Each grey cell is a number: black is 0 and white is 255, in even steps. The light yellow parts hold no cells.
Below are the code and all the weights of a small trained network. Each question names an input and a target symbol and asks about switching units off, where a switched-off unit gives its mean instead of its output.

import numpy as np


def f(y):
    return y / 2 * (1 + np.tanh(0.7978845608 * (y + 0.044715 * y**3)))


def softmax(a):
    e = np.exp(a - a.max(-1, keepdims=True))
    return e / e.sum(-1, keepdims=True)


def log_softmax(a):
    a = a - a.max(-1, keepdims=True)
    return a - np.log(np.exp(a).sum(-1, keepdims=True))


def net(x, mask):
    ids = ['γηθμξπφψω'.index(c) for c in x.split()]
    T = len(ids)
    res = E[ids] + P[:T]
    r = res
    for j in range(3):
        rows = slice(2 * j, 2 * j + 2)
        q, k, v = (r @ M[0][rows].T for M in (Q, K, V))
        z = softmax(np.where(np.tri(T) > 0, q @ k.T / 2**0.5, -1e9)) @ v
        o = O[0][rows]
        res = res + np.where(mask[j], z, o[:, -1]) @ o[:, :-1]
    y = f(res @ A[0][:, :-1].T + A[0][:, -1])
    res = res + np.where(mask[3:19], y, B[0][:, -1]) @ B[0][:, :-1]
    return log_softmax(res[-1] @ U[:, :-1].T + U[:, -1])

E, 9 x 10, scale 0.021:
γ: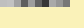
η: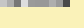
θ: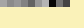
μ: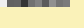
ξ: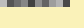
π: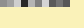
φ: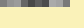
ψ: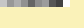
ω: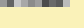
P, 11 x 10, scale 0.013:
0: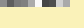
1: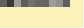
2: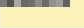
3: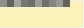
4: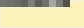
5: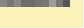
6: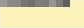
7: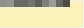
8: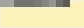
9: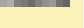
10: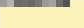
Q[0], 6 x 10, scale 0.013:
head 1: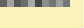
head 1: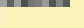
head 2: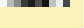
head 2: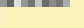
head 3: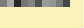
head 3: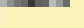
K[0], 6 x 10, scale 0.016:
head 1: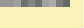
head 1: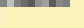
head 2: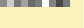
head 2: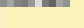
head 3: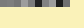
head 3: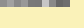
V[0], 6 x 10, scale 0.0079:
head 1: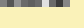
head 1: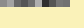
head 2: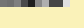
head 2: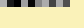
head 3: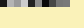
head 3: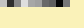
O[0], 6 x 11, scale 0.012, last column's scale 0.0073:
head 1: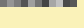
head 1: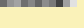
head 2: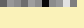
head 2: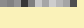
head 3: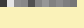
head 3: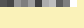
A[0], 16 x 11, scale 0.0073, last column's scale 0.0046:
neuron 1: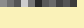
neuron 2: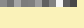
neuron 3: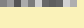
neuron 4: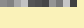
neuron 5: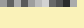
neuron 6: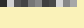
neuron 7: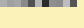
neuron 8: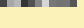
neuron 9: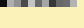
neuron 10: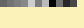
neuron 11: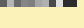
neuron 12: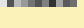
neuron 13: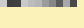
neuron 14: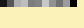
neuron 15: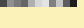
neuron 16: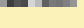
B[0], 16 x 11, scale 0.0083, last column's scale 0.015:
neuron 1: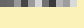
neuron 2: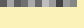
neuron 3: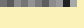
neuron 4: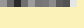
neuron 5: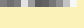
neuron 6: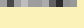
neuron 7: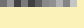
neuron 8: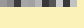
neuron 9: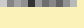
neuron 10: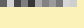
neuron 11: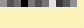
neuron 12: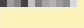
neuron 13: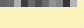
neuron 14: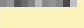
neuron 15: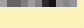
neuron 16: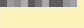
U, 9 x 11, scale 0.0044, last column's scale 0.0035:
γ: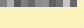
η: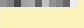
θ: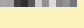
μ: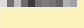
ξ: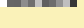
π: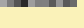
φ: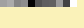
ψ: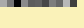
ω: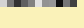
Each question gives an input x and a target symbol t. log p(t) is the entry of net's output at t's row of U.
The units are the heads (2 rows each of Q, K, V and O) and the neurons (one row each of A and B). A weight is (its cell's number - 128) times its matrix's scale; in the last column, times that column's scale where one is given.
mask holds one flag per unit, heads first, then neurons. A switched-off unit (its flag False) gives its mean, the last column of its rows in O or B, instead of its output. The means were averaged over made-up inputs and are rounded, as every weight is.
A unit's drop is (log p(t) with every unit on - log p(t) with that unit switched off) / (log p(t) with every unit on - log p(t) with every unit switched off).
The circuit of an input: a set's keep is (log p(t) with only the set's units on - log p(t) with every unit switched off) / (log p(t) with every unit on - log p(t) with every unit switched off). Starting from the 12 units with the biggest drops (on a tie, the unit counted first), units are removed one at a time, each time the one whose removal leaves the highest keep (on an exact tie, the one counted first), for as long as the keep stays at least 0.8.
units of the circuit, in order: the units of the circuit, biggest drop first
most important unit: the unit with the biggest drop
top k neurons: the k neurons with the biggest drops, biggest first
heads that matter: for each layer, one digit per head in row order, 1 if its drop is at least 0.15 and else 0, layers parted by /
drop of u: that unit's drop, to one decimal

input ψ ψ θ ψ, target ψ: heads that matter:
010
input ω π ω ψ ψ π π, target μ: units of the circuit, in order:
[neuron 9; neuron 4]
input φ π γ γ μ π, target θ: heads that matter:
111
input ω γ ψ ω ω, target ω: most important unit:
neuron 14
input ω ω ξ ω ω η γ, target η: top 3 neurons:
[neuron 5; neuron 12; neuron 9]
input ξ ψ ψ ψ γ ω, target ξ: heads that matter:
010
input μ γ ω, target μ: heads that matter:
011
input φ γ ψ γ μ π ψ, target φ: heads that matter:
001
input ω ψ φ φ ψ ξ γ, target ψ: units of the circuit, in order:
[head 2; neuron 4]
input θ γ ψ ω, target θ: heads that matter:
010
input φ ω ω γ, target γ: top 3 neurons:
[neuron 10; neuron 1; neuron 12]
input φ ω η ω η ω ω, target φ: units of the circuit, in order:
[head 3; neuron 3]
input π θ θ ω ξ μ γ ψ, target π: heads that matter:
011
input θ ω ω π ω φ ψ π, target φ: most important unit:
neuron 9
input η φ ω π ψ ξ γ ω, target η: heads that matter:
010
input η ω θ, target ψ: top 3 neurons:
[neuron 5; neuron 10; neuron 15]
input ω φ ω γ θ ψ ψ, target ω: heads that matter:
101
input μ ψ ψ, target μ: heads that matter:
011
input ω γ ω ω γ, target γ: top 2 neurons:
[neuron 10; neuron 1]
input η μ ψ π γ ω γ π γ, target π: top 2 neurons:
[neuron 12; neuron 1]
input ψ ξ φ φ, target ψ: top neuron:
[neuron 4]
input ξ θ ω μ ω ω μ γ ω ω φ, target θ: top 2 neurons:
[neuron 5; neuron 7]
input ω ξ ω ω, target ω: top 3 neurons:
[neuron 14; neuron 4; neuron 5]
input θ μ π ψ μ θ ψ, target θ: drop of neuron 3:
0.0
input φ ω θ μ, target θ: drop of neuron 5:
0.2
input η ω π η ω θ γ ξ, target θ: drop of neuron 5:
0.2
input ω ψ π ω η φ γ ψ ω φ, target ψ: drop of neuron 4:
0.2
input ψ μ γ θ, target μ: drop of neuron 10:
0.1
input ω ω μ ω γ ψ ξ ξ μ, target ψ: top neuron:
[neuron 7]
